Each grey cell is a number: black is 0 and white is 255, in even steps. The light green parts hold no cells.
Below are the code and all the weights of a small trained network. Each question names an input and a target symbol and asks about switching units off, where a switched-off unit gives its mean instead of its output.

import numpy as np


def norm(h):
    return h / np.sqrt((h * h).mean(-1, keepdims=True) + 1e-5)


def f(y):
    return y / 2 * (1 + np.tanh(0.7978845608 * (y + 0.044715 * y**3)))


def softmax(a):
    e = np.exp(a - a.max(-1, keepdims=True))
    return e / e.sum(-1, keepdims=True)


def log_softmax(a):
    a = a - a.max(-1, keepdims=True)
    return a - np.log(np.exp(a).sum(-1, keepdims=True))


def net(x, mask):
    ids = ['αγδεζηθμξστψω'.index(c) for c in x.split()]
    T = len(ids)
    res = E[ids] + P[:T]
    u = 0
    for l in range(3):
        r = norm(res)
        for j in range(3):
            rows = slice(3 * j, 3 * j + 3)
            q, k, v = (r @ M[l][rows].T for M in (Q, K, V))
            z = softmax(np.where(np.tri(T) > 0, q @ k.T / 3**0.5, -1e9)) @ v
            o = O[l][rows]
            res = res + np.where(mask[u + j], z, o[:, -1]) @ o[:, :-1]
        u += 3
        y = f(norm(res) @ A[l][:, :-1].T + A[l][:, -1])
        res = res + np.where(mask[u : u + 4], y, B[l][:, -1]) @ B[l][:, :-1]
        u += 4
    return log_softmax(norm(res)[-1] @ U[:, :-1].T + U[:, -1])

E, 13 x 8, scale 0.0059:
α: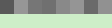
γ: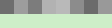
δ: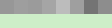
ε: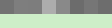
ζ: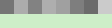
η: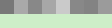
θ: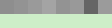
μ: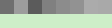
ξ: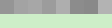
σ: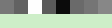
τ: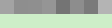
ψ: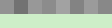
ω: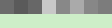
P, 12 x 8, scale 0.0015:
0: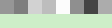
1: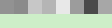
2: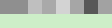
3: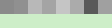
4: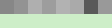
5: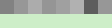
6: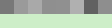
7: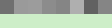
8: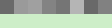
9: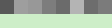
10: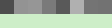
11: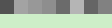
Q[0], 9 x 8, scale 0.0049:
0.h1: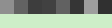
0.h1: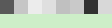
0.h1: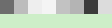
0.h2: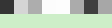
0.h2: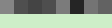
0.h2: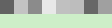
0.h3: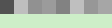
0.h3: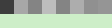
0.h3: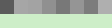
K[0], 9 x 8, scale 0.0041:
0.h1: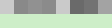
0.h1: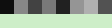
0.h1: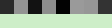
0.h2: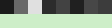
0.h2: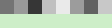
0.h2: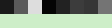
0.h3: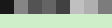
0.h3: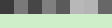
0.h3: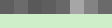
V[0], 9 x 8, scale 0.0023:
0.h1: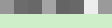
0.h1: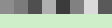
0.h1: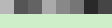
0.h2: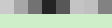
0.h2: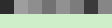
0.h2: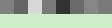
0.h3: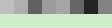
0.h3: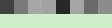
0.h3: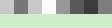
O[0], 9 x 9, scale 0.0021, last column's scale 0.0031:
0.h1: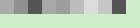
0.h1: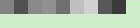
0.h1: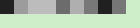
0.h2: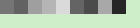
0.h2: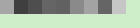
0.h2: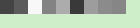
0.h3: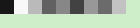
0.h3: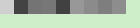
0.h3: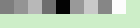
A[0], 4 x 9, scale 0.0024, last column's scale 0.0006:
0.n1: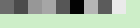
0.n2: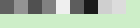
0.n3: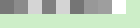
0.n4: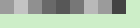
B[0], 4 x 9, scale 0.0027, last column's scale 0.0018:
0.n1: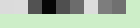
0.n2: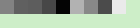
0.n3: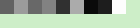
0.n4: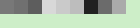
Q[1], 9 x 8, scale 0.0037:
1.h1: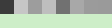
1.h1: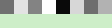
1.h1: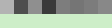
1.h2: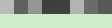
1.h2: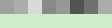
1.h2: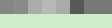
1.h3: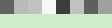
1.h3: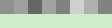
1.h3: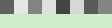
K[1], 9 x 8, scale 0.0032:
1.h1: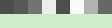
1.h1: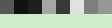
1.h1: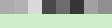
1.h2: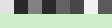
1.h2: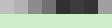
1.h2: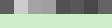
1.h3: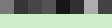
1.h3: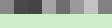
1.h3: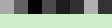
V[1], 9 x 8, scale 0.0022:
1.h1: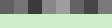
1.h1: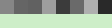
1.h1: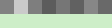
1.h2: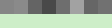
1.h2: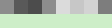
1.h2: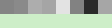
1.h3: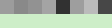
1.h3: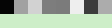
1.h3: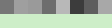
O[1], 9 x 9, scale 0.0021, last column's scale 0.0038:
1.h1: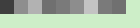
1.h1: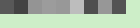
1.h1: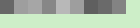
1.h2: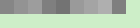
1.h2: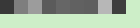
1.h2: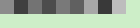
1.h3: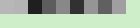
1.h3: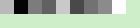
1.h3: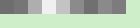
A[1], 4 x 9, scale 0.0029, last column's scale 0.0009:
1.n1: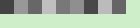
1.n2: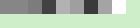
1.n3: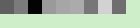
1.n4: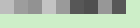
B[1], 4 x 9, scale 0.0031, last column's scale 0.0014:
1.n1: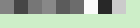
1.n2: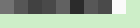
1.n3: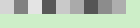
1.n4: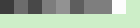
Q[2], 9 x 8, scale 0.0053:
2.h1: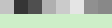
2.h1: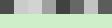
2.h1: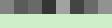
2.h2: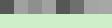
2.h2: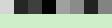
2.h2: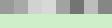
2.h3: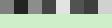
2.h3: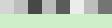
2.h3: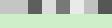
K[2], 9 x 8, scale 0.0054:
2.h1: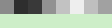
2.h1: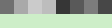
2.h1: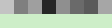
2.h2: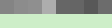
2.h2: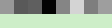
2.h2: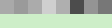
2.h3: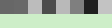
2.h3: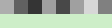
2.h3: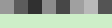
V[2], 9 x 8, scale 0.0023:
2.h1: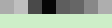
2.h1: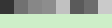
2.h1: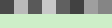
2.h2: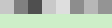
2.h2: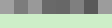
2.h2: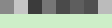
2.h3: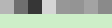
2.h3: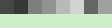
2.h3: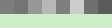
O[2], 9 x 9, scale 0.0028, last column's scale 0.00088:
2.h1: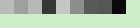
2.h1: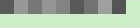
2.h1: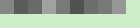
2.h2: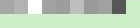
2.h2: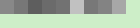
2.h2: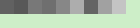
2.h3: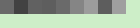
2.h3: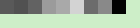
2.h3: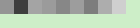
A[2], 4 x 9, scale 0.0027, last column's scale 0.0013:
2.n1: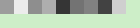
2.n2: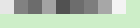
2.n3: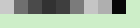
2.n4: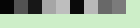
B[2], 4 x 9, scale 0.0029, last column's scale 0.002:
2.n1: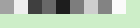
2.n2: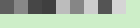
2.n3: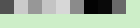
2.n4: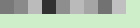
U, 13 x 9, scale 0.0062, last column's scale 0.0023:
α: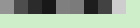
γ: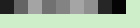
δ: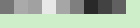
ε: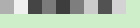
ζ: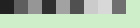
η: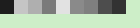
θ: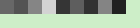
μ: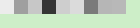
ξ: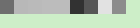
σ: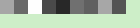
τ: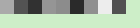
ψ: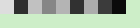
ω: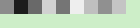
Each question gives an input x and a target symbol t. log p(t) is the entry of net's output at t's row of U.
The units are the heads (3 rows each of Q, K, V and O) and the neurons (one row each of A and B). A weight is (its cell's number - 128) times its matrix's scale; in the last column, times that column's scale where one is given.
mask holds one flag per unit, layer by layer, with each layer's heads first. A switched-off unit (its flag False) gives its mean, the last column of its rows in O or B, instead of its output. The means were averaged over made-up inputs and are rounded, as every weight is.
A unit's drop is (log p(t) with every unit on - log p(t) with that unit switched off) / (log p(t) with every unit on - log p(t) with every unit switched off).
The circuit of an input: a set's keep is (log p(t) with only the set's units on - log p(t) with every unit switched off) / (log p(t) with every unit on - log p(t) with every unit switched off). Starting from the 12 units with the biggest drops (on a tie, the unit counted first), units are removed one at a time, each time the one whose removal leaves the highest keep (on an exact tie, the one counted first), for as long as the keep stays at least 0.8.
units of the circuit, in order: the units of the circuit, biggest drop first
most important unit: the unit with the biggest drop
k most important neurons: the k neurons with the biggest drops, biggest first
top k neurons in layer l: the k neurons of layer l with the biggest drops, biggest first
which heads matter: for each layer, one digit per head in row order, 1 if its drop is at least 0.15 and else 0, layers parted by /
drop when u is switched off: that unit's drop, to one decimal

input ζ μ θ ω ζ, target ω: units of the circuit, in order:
0.h1; 1.n1; 2.h3
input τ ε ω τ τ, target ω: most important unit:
2.h3
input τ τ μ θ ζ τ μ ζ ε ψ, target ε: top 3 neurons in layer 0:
0.n1; 0.n3; 0.n4
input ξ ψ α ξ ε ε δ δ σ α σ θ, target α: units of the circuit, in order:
0.h1; 2.h2
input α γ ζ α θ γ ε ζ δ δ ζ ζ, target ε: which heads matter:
010 / 000 / 000
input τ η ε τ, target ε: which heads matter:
000 / 000 / 000
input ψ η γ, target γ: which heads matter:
000 / 001 / 000
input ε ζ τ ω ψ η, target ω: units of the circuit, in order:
2.h3; 0.h1; 2.h1
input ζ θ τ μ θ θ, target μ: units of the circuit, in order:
0.h1; 2.h1
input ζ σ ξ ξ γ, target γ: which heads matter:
010 / 000 / 000
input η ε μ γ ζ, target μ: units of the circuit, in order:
0.h1; 1.n3; 2.h1
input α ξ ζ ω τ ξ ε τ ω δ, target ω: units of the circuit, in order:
0.h1; 2.h3
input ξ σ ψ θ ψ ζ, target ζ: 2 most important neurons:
2.n4; 1.n4
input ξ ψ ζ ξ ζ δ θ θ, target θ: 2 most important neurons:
0.n1; 1.n4
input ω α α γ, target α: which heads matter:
000 / 000 / 000
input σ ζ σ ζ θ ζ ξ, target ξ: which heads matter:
010 / 000 / 000
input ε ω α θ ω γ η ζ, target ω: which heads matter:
100 / 000 / 001
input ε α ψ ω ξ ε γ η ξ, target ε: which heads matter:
010 / 001 / 000
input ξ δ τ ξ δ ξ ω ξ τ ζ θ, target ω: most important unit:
0.h1
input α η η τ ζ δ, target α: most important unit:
0.n2
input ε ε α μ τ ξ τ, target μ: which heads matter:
100 / 000 / 110
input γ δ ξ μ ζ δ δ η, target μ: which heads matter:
100 / 000 / 000
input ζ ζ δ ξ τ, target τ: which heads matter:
001 / 101 / 000
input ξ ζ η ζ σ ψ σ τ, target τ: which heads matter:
011 / 001 / 000
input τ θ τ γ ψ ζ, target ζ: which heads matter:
001 / 001 / 000
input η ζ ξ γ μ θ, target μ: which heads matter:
100 / 000 / 110
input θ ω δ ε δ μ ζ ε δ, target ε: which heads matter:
000 / 001 / 000
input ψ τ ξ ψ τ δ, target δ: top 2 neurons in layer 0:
0.n1; 0.n3
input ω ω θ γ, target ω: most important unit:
2.h3
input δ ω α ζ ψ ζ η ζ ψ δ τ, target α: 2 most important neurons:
2.n3; 2.n2
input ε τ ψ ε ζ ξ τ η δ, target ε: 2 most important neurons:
2.n1; 1.n3
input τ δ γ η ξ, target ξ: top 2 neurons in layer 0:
0.n1; 0.n4
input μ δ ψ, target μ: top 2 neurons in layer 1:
1.n1; 1.n3
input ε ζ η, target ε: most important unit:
0.h2
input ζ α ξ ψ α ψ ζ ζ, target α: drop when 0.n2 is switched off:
0.2
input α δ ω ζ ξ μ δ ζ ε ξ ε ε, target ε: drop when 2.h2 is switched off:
0.0
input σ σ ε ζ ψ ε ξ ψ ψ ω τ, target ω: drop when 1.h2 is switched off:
0.1
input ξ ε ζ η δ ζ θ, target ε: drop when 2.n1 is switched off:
0.2
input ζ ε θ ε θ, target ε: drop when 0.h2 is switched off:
0.1
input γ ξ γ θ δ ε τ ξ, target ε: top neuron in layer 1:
1.n3
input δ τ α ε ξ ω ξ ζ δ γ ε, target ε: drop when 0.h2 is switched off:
0.1
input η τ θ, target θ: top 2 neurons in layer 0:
0.n1; 0.n3
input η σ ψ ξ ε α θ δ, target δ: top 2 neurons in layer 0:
0.n3; 0.n1
